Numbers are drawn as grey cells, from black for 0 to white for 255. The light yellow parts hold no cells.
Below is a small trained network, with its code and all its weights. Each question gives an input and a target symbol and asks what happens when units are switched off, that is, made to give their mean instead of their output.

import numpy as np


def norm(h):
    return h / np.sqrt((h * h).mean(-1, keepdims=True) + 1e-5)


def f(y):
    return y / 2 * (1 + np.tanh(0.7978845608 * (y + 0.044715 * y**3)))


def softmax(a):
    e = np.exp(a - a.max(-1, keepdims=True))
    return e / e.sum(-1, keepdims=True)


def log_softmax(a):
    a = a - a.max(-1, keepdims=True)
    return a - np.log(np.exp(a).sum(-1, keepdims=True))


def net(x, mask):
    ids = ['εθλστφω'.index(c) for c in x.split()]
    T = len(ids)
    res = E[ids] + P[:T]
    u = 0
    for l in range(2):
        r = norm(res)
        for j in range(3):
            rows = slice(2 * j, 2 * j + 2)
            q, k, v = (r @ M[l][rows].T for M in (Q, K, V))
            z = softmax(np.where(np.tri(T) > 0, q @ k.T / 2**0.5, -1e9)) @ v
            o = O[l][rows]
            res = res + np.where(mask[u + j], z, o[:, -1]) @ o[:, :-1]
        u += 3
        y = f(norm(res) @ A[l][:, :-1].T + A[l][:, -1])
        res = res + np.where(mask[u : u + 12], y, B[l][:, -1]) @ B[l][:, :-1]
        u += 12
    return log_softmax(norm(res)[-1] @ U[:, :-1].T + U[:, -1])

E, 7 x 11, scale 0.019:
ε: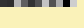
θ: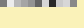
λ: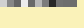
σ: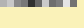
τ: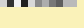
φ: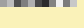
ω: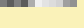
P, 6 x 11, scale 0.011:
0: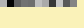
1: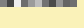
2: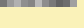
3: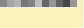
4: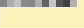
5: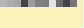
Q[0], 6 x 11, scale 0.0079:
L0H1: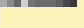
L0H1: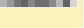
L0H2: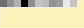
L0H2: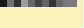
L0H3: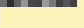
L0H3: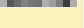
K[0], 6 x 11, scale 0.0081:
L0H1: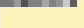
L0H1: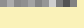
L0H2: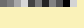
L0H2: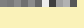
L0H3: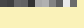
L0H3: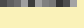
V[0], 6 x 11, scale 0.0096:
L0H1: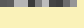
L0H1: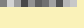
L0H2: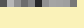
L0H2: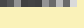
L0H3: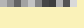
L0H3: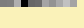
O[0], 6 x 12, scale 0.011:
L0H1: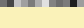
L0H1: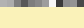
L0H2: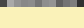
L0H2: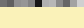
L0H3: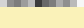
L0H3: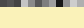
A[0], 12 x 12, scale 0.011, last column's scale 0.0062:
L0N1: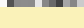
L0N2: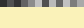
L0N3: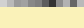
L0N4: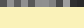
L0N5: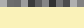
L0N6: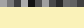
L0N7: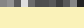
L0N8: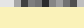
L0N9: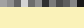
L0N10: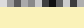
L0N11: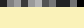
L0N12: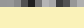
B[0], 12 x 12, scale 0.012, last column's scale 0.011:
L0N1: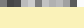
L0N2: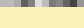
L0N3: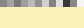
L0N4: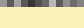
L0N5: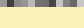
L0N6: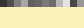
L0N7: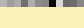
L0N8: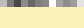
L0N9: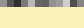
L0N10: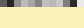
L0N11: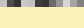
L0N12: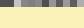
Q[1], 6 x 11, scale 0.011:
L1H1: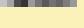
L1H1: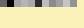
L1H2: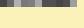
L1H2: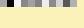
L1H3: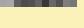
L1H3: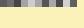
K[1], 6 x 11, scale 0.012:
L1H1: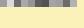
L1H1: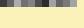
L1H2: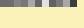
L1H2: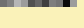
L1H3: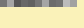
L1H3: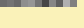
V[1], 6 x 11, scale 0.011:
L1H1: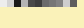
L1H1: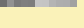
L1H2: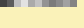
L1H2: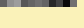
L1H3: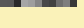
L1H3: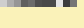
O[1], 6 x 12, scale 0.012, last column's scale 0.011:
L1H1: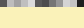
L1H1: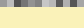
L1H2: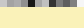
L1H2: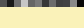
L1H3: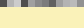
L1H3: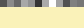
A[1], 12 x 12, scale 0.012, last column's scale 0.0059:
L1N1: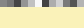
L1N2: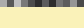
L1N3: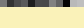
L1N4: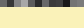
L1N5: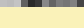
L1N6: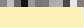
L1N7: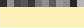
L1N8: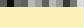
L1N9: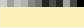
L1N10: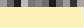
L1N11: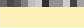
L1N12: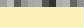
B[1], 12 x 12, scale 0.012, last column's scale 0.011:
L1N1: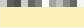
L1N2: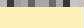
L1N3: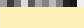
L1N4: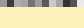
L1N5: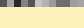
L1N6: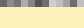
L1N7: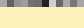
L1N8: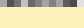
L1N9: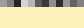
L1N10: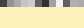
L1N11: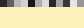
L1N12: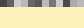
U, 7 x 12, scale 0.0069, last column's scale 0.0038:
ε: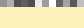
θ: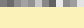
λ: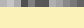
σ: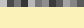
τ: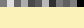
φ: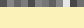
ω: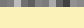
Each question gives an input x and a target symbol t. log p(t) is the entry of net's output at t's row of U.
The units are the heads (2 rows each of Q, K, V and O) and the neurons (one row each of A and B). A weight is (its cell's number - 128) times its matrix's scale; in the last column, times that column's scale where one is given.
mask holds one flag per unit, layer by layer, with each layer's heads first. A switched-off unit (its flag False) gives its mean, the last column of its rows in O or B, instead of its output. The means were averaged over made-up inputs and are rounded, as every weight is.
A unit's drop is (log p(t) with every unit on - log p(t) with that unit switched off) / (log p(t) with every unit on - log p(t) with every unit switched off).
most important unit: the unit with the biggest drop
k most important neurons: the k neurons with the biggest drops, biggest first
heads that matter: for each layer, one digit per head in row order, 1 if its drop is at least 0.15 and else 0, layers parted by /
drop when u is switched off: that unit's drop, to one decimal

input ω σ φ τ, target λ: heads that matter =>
100 / 000
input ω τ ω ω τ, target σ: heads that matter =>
001 / 001
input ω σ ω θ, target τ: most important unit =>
L0H3
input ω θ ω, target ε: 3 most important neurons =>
L0N2, L0N5, L0N3
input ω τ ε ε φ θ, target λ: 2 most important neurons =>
L0N10, L0N1
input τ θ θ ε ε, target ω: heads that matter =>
000 / 000
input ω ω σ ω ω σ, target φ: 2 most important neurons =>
L0N6, L0N3
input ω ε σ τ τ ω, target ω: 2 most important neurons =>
L0N1, L0N8
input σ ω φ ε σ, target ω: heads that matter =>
010 / 110
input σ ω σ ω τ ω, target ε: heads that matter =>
101 / 100
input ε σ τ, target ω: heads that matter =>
010 / 000
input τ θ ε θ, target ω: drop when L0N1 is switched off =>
0.2
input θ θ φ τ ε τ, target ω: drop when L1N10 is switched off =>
0.0
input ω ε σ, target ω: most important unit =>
L0H2
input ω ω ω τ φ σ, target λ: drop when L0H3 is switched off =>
0.1
